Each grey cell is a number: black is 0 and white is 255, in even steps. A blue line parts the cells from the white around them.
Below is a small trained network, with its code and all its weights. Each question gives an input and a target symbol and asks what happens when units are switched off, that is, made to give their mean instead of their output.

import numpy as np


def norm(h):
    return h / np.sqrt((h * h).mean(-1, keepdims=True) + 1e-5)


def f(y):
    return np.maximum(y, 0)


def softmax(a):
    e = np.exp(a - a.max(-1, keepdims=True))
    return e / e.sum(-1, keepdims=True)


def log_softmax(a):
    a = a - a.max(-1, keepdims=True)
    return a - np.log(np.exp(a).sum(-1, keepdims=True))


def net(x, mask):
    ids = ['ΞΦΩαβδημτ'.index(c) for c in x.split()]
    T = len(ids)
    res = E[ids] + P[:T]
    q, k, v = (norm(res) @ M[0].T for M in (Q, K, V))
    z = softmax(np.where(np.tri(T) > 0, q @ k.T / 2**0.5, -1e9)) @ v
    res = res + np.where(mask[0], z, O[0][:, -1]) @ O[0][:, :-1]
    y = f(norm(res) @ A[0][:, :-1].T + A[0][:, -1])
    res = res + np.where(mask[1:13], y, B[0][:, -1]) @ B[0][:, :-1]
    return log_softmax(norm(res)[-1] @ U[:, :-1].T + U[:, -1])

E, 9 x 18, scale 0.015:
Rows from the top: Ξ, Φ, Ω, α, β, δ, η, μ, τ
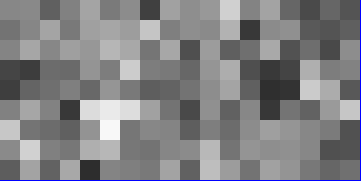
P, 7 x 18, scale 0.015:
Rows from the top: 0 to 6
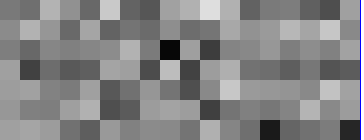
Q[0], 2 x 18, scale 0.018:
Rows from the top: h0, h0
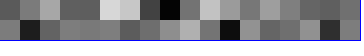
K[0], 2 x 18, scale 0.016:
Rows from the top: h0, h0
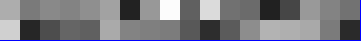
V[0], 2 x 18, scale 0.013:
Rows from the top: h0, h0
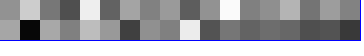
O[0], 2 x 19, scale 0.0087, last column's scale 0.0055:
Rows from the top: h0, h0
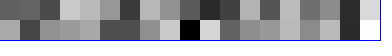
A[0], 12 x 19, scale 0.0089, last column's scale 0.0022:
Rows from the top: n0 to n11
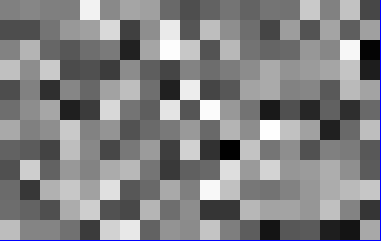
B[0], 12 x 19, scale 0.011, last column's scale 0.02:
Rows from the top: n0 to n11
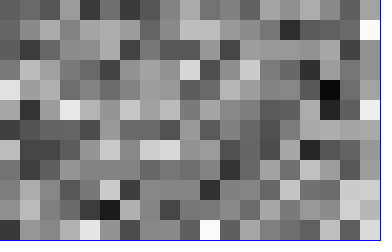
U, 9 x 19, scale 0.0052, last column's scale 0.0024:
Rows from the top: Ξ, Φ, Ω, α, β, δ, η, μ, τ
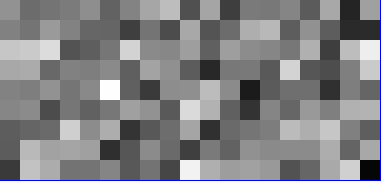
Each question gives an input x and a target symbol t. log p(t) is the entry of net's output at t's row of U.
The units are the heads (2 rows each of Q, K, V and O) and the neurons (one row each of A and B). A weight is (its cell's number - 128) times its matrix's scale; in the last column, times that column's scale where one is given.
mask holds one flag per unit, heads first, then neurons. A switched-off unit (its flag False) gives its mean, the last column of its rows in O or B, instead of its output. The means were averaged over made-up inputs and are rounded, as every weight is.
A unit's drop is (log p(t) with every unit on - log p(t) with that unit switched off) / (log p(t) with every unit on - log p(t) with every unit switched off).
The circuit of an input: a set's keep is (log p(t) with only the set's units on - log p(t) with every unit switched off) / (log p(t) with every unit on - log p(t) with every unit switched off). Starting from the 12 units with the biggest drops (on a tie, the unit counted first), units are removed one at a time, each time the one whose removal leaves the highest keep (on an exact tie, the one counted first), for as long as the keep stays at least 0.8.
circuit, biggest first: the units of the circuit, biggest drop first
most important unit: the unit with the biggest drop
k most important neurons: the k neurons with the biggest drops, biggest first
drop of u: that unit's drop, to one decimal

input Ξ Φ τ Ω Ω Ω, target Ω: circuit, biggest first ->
(n4 h0)
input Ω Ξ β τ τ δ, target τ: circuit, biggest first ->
(n3 h0 n5)
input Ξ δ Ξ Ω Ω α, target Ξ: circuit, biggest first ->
(h0 n7)
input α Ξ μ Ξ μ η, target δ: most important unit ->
n10
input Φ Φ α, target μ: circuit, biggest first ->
(h0 n5 n10)
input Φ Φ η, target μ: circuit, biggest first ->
(h0 n10 n5)
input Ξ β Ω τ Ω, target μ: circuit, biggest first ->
(h0 n10 n5)
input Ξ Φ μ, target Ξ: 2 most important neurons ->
(n7 n9)
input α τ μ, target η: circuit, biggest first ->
(n1 n6)
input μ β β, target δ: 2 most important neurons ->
(n10 n11)
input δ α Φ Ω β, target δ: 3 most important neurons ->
(n10 n11 n7)
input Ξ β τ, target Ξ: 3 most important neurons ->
(n7 n9 n1)
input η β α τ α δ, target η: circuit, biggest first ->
(h0 n0 n1)
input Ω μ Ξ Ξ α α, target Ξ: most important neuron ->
(n7)
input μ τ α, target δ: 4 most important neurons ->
(n10 n11 n5 n7)
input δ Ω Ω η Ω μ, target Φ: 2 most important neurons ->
(n2 n4)
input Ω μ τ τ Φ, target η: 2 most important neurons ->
(n1 n8)
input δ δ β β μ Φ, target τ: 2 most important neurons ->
(n3 n5)
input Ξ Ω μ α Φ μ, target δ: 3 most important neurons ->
(n10 n7 n9)
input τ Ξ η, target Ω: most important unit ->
n4
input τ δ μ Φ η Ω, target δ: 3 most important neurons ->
(n10 n7 n9)
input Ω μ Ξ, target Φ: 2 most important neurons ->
(n8 n4)
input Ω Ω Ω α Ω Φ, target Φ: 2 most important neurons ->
(n2 n4)
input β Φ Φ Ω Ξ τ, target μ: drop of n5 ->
0.5
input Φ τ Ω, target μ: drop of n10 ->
0.4
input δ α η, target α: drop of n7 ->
0.3
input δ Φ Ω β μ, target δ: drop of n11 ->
0.2
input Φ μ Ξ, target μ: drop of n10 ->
0.4
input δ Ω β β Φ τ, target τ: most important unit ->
n3
